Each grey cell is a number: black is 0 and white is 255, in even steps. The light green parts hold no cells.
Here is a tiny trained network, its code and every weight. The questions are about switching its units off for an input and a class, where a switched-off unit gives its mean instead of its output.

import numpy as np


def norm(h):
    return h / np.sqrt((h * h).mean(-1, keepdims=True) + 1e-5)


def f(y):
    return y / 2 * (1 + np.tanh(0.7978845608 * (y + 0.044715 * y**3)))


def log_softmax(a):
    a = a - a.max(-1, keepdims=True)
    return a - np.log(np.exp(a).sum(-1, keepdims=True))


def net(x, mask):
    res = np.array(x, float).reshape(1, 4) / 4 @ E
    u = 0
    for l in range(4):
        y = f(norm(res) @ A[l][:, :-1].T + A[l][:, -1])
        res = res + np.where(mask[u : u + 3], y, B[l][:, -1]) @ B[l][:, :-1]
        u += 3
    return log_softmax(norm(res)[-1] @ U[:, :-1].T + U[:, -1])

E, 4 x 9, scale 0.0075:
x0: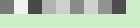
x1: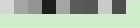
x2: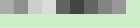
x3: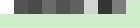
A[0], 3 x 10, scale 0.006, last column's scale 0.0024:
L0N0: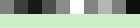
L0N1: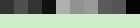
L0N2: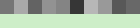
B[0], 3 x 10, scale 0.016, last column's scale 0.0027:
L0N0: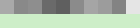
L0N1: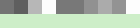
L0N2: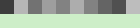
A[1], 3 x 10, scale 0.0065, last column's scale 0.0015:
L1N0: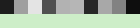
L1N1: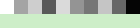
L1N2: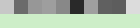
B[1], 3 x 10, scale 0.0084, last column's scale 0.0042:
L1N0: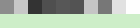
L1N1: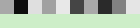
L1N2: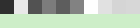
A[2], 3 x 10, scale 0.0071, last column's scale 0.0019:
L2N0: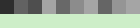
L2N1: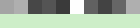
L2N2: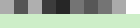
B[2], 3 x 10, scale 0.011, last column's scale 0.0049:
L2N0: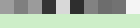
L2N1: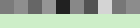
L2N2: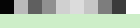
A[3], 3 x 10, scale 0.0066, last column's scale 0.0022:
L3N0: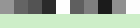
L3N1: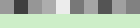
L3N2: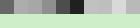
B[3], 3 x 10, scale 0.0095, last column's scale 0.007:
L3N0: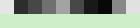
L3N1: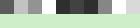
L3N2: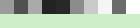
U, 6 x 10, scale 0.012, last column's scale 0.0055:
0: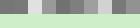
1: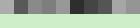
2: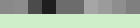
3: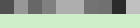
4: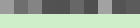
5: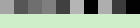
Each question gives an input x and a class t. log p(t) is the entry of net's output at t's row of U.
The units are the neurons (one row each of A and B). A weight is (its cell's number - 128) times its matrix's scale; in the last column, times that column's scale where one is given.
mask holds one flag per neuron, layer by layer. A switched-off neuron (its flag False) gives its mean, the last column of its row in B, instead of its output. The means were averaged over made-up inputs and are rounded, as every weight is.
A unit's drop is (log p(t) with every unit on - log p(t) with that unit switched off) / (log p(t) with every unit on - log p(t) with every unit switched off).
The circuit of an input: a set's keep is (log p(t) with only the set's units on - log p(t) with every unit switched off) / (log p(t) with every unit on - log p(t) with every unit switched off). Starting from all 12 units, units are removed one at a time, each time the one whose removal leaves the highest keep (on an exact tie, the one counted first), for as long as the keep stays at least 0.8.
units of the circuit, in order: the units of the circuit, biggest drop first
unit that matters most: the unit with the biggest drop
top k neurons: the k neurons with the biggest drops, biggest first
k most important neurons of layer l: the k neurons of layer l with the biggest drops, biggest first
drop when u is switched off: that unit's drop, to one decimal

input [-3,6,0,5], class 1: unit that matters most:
L1N1
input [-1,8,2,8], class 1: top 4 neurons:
L1N1; L0N1; L3N0; L1N0
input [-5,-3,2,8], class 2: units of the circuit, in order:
L0N1; L2N2
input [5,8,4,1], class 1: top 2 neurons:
L1N1; L0N1
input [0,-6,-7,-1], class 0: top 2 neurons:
L0N1; L0N0
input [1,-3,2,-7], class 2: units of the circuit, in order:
L1N0; L0N1
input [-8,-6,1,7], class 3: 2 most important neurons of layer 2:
L2N2; L2N1
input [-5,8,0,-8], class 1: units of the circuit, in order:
L1N1; L3N0; L0N1
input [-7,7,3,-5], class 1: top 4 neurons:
L1N1; L0N1; L3N0; L1N2
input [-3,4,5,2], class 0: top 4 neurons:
L1N2; L2N0; L1N1; L1N0
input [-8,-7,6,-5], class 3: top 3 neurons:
L2N2; L0N1; L1N2
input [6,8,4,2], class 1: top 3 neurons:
L1N1; L0N1; L2N2
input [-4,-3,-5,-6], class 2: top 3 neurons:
L1N0; L1N1; L2N0
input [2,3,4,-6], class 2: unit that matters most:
L1N0
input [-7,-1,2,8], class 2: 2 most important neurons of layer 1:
L1N2; L1N1
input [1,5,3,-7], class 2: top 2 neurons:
L1N0; L3N2
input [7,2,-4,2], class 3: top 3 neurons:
L0N2; L3N2; L1N0
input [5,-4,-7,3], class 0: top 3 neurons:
L0N1; L0N0; L2N2
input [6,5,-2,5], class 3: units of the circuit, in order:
L0N2; L3N2
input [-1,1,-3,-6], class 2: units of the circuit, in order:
L1N0
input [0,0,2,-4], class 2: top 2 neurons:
L1N0; L0N1
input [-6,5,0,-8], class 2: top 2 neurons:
L1N0; L2N0
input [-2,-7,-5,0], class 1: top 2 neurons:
L2N0; L1N2
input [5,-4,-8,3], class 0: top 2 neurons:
L0N1; L0N0
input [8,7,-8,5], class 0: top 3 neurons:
L0N1; L2N0; L0N0
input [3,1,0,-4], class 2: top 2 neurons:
L1N0; L1N1
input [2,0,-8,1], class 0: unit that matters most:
L0N1
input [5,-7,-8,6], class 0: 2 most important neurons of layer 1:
L1N1; L1N0
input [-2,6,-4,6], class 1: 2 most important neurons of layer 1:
L1N1; L1N0
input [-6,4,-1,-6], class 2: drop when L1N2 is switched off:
-0.2
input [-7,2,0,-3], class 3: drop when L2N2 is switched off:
0.9
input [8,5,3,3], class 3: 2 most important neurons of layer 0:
L0N2; L0N1
